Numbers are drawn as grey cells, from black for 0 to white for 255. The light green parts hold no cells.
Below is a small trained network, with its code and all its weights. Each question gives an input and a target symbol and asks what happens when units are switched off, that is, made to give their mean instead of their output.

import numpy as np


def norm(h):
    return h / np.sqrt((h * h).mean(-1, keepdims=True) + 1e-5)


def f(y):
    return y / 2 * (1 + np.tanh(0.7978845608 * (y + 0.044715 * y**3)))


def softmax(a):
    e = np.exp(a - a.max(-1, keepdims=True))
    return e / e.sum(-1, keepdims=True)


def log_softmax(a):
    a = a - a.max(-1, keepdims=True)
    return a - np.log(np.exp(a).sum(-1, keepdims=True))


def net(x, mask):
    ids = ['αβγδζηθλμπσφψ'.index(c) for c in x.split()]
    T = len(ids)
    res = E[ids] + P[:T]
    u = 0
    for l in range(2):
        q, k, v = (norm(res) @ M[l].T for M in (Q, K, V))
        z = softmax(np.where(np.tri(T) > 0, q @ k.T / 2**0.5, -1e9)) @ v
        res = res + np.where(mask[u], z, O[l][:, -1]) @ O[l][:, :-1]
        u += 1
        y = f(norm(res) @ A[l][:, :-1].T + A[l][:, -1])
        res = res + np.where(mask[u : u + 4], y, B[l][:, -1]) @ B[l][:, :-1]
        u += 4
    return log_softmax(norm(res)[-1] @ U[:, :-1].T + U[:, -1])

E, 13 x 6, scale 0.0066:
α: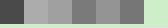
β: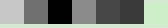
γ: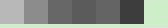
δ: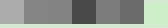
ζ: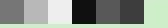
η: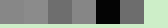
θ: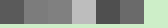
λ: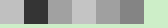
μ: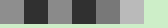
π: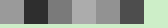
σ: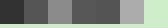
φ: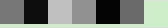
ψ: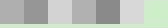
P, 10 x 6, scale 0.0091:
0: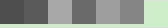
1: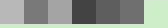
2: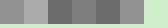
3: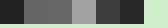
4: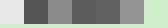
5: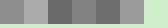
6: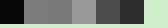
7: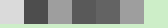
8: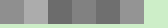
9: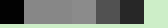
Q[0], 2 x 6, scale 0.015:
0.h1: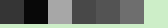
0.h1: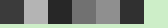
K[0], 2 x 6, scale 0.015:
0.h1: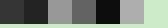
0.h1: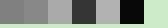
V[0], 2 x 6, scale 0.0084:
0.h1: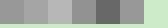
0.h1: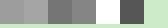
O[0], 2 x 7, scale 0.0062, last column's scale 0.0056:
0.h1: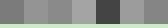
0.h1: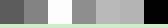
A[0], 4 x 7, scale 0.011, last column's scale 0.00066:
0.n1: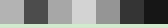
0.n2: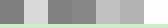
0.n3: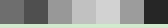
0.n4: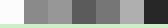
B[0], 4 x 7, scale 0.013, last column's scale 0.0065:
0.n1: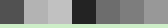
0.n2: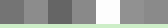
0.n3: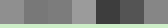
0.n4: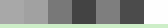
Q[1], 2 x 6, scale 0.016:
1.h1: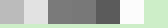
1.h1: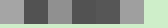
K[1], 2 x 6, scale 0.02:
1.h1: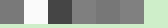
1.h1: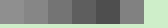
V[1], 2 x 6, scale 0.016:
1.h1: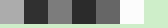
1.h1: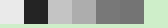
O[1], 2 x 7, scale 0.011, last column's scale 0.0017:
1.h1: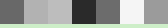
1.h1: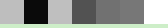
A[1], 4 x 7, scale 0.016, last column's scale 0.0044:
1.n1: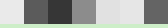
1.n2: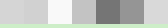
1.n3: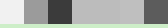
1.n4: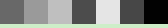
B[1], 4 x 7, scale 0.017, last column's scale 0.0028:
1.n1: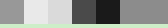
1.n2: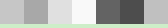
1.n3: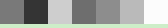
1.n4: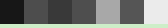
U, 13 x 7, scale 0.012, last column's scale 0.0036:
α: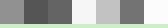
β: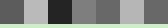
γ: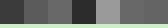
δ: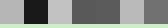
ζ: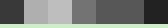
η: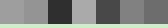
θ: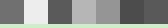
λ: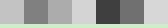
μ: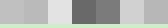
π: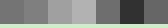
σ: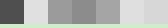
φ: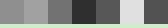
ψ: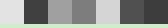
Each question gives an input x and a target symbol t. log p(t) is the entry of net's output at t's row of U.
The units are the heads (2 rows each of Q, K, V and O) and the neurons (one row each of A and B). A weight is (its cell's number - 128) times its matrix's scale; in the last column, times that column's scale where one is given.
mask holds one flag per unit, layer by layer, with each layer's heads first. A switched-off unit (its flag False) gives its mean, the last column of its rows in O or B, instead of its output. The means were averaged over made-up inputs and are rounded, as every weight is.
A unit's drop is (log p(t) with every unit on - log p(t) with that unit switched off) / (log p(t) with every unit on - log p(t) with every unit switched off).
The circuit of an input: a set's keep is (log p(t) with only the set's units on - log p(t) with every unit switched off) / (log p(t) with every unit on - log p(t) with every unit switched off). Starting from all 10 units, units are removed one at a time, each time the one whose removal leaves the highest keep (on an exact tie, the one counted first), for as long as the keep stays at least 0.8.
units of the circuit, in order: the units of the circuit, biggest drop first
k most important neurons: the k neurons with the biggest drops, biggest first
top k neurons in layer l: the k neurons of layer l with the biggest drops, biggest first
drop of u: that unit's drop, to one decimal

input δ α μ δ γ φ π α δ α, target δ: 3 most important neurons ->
(0.n4 0.n1 0.n3)
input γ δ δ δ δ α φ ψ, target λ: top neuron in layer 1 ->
(1.n2)
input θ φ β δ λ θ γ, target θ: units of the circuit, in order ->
(0.n4 1.h1)
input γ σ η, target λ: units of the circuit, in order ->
(0.h1 1.n2)
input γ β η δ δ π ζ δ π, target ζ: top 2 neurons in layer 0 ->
(0.n1 0.n3)
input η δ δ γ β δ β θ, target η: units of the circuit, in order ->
(0.h1 1.h1)
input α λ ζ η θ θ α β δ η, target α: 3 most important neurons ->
(0.n3 0.n4 0.n1)
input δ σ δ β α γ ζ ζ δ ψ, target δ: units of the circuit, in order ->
(1.h1 0.h1 0.n4 0.n3)
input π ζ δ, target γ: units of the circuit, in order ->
(0.h1 0.n2 1.n4)
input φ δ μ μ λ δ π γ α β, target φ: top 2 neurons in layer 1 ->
(1.n4 1.n2)
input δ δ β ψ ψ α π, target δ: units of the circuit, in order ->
(1.h1 0.n4 0.h1 0.n3)
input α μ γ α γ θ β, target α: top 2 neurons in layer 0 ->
(0.n3 0.n4)
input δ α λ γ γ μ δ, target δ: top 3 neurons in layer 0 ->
(0.n4 0.n1 0.n3)
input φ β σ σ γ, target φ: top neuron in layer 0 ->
(0.n3)
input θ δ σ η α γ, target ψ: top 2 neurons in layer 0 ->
(0.n1 0.n4)
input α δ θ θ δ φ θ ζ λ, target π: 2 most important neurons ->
(1.n2 0.n1)
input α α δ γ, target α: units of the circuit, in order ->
(1.h1 0.n3 0.h1)
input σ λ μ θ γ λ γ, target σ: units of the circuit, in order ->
(1.h1 0.n4)
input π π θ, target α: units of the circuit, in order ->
(1.h1 0.n1 1.n3)
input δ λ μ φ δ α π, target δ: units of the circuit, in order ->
(1.h1 0.h1)
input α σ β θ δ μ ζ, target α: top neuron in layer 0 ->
(0.n3)
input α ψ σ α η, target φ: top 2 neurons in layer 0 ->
(0.n3 0.n1)
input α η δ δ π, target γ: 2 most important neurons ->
(0.n1 0.n4)
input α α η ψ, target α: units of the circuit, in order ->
(1.h1 0.h1 0.n3)
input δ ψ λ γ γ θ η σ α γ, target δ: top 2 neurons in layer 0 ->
(0.n4 0.n1)
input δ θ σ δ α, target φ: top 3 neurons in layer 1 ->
(1.n2 1.n3 1.n4)
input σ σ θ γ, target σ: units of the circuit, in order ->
(1.h1)
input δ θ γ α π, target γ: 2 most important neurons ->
(0.n1 1.n4)
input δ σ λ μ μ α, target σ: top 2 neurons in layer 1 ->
(1.n1 1.n3)
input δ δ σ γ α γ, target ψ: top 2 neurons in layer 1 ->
(1.n3 1.n1)
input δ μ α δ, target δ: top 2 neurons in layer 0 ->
(0.n4 0.n3)
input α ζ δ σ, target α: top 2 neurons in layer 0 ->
(0.n3 0.n4)
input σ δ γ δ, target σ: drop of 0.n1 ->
0.0
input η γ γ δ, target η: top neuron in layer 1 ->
(1.n4)
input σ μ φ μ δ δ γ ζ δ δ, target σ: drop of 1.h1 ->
1.1
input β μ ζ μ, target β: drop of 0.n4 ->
0.8
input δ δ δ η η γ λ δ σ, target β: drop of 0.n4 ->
0.1
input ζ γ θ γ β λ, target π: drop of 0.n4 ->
0.2
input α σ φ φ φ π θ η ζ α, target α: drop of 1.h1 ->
0.7
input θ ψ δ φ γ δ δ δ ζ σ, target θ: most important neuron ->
(0.n4)
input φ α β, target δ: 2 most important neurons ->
(1.n3 0.n1)
